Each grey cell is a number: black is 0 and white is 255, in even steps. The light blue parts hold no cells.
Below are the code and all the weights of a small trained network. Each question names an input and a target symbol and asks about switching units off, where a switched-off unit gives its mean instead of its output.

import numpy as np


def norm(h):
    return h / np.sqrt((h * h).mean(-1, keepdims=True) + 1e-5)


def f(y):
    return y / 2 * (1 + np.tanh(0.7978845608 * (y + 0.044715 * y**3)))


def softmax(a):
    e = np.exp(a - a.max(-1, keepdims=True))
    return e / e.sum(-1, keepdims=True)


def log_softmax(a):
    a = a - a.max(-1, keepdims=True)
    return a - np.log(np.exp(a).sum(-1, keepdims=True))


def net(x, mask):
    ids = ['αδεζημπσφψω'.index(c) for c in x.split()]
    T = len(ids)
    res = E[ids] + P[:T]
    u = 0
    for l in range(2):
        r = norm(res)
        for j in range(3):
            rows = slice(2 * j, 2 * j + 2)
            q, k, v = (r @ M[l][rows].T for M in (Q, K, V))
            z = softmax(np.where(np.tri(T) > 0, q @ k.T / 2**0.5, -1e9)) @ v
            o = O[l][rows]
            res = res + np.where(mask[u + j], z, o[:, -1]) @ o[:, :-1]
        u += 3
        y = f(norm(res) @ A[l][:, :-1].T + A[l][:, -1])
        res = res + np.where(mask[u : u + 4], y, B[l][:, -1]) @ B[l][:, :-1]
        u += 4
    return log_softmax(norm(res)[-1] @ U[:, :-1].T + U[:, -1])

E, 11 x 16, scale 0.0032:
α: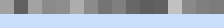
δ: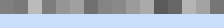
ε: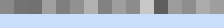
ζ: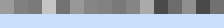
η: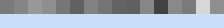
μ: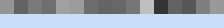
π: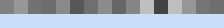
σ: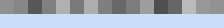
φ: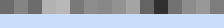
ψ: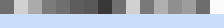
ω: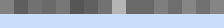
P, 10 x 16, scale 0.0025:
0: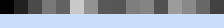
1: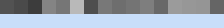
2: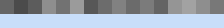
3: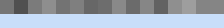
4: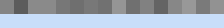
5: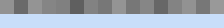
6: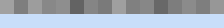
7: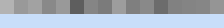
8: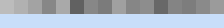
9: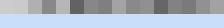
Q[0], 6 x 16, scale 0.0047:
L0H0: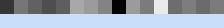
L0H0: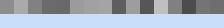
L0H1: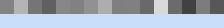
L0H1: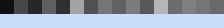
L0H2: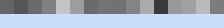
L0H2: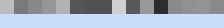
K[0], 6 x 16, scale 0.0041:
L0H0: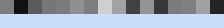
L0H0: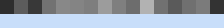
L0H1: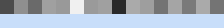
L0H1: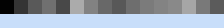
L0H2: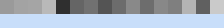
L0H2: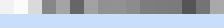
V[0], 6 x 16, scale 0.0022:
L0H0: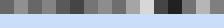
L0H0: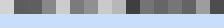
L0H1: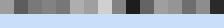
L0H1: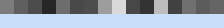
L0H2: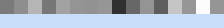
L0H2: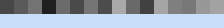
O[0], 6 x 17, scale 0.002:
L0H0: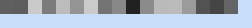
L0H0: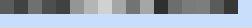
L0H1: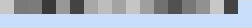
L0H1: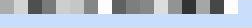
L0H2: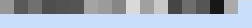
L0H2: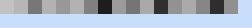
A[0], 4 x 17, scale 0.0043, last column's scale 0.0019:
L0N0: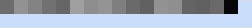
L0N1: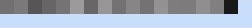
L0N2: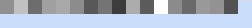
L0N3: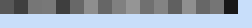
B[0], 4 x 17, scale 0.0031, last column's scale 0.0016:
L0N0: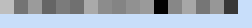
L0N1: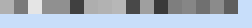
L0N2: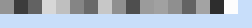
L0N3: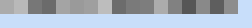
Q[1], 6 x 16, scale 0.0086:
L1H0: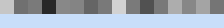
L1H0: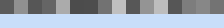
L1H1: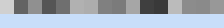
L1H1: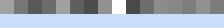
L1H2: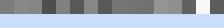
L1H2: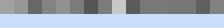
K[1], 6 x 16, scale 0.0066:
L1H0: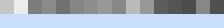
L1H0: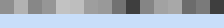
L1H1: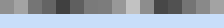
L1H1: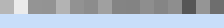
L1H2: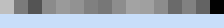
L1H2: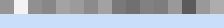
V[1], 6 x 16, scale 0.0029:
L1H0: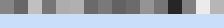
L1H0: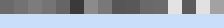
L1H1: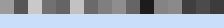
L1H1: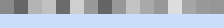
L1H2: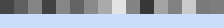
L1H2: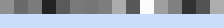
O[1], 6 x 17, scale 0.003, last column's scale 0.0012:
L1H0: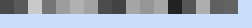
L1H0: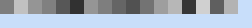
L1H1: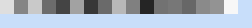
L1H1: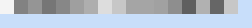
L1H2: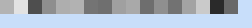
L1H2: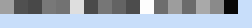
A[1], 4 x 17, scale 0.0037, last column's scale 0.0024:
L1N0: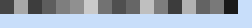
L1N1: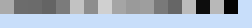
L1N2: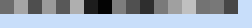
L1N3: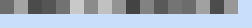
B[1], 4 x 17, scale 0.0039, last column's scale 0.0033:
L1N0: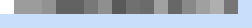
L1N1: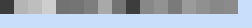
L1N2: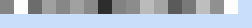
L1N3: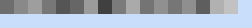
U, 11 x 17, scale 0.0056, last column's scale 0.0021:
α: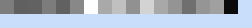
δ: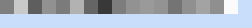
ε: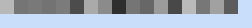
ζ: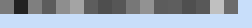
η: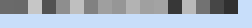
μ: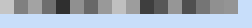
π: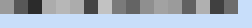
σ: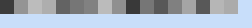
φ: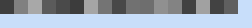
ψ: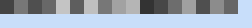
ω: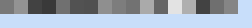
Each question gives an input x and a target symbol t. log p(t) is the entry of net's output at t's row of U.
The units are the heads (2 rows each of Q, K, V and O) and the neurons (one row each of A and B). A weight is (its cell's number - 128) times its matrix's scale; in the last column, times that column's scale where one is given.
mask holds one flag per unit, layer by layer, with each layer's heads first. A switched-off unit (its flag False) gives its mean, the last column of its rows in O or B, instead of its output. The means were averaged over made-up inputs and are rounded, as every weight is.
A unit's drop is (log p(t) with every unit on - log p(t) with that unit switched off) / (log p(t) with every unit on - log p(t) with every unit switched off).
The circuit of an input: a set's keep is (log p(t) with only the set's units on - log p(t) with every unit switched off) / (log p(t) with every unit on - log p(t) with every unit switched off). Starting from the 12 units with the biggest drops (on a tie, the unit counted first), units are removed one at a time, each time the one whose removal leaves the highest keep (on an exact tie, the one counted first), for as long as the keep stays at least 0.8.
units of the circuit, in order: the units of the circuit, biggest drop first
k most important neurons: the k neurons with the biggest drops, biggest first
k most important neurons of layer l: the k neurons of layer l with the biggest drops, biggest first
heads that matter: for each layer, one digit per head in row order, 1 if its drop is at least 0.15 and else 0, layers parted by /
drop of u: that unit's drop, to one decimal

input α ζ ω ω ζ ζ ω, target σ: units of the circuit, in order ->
L1N1, L1H0
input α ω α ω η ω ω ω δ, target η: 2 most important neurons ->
L1N2, L1N3
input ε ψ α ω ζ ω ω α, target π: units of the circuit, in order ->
L0N2, L0H0
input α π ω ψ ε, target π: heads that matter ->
100 / 010
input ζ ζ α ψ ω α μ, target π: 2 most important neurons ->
L0N2, L1N3
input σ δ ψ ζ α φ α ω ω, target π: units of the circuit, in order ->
L0N2, L0H0
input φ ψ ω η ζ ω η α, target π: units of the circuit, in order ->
L0H0, L0N2
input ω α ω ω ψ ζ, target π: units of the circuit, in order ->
L0H0, L0N2, L1N3
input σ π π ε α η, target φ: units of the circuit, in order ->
L1N2, L1H0
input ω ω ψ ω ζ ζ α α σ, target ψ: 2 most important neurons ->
L1N2, L1N0
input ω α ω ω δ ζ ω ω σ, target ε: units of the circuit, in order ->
L1N0, L1N2, L1H1
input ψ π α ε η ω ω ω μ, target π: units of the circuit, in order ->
L0H0, L0N2, L0H1
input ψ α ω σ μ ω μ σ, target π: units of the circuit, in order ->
L0H0, L0N2
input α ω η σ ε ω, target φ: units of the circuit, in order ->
L1H0, L0H1, L1N2
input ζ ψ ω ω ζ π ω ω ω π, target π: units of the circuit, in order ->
L0N2, L0H0, L0H1
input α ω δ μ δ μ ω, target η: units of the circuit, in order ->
L1H0, L0H0
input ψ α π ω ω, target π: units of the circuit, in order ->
L0H0, L0N2
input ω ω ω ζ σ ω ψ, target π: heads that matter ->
000 / 010
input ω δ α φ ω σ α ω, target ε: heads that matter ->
110 / 010
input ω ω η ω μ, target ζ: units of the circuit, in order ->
L1N2
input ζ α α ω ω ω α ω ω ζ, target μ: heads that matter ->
111 / 110
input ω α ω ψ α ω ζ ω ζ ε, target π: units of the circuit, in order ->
L0H0, L0N2, L1N2
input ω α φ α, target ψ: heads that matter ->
000 / 011
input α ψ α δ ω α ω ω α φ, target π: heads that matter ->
100 / 000
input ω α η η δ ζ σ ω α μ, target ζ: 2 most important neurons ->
L1N2, L0N3
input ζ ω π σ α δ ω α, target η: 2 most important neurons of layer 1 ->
L1N2, L1N1
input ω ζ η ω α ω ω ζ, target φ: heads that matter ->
110 / 100
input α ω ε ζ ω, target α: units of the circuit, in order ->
L0H1, L1H1, L1N3, L0H0
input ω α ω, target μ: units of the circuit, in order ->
L1H1
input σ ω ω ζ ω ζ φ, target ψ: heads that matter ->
001 / 000
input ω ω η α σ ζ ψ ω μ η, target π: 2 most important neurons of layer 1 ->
L1N3, L1N2
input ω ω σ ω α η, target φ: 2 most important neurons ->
L1N2, L0N2
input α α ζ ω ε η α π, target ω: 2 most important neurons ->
L1N2, L0N2
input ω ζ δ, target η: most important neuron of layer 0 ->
L0N2
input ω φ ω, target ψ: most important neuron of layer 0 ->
L0N1
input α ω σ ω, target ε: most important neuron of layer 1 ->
L1N0
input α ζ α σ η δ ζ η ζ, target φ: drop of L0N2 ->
0.1
